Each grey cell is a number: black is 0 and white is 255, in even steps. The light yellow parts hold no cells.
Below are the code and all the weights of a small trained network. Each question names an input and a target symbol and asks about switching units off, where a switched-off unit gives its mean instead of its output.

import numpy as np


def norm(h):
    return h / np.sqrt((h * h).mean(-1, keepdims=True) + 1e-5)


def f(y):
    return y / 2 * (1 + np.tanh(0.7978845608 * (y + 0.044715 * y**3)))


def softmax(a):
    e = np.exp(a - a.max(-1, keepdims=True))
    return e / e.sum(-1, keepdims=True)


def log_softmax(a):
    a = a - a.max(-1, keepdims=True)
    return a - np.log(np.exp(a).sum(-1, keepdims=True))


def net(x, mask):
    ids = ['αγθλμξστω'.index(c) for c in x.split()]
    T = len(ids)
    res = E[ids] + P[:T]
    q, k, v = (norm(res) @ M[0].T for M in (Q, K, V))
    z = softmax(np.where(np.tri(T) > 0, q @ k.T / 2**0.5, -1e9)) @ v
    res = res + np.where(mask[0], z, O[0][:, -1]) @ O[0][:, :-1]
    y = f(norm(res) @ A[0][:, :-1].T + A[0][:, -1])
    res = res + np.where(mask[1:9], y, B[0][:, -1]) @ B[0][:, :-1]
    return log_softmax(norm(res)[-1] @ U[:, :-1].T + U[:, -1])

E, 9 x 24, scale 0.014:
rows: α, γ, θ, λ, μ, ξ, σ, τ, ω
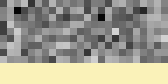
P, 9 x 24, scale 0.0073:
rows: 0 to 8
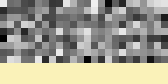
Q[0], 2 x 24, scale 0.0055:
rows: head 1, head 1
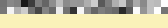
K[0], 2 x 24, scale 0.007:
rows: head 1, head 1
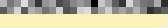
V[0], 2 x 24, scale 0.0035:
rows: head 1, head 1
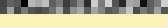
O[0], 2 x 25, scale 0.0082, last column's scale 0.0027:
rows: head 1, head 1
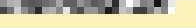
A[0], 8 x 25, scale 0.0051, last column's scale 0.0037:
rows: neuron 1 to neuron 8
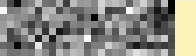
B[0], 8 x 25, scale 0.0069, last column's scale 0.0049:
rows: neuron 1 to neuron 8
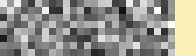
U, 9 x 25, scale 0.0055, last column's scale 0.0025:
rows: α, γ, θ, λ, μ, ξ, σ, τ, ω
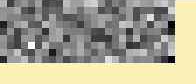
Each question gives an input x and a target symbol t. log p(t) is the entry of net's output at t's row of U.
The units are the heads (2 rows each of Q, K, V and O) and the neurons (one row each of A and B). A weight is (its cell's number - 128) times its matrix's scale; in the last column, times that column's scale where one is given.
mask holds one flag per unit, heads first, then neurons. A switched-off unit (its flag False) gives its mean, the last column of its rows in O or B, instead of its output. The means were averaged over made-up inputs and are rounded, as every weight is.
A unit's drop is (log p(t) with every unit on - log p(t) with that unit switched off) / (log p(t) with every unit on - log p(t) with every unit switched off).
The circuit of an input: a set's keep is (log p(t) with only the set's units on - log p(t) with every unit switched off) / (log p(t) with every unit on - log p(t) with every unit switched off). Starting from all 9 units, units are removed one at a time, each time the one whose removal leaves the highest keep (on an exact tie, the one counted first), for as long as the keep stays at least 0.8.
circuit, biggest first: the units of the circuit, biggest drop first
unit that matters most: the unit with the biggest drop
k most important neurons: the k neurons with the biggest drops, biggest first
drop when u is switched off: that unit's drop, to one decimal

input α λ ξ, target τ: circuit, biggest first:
[neuron 5; head 1]
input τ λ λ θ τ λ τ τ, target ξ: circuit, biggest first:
[head 1; neuron 8; neuron 4]
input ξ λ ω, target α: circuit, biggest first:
[neuron 4; neuron 8]
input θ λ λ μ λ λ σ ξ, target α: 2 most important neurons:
[neuron 1; neuron 7]
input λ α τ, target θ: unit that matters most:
neuron 4
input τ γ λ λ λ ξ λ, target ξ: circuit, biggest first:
[head 1; neuron 8; neuron 1]
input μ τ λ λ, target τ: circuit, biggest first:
[head 1; neuron 2]
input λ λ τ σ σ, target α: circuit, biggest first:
[head 1; neuron 1]
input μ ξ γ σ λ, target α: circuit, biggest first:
[head 1; neuron 1; neuron 7]
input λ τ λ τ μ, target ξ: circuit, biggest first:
[head 1; neuron 8; neuron 4]
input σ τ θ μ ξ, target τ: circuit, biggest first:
[neuron 1; head 1]
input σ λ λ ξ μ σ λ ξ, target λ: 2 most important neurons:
[neuron 6; neuron 4]
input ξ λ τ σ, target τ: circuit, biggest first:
[head 1; neuron 2]
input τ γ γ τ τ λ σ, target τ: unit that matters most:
neuron 2
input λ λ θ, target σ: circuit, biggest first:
[neuron 5; neuron 4]
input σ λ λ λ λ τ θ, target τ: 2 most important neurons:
[neuron 2; neuron 8]
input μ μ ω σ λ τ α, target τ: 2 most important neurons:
[neuron 2; neuron 6]
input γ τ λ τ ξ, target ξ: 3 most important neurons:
[neuron 8; neuron 1; neuron 4]
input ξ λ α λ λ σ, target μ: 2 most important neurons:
[neuron 3; neuron 4]
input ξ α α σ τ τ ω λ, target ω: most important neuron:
[neuron 1]
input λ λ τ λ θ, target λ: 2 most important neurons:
[neuron 6; neuron 4]
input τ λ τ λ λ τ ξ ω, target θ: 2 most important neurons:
[neuron 1; neuron 4]
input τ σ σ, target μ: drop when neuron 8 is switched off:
-0.1
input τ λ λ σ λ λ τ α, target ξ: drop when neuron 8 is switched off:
0.1
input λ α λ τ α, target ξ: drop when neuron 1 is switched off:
0.1
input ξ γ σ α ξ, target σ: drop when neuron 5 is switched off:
0.0
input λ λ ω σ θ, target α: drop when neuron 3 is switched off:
0.0
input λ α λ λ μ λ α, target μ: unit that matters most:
head 1
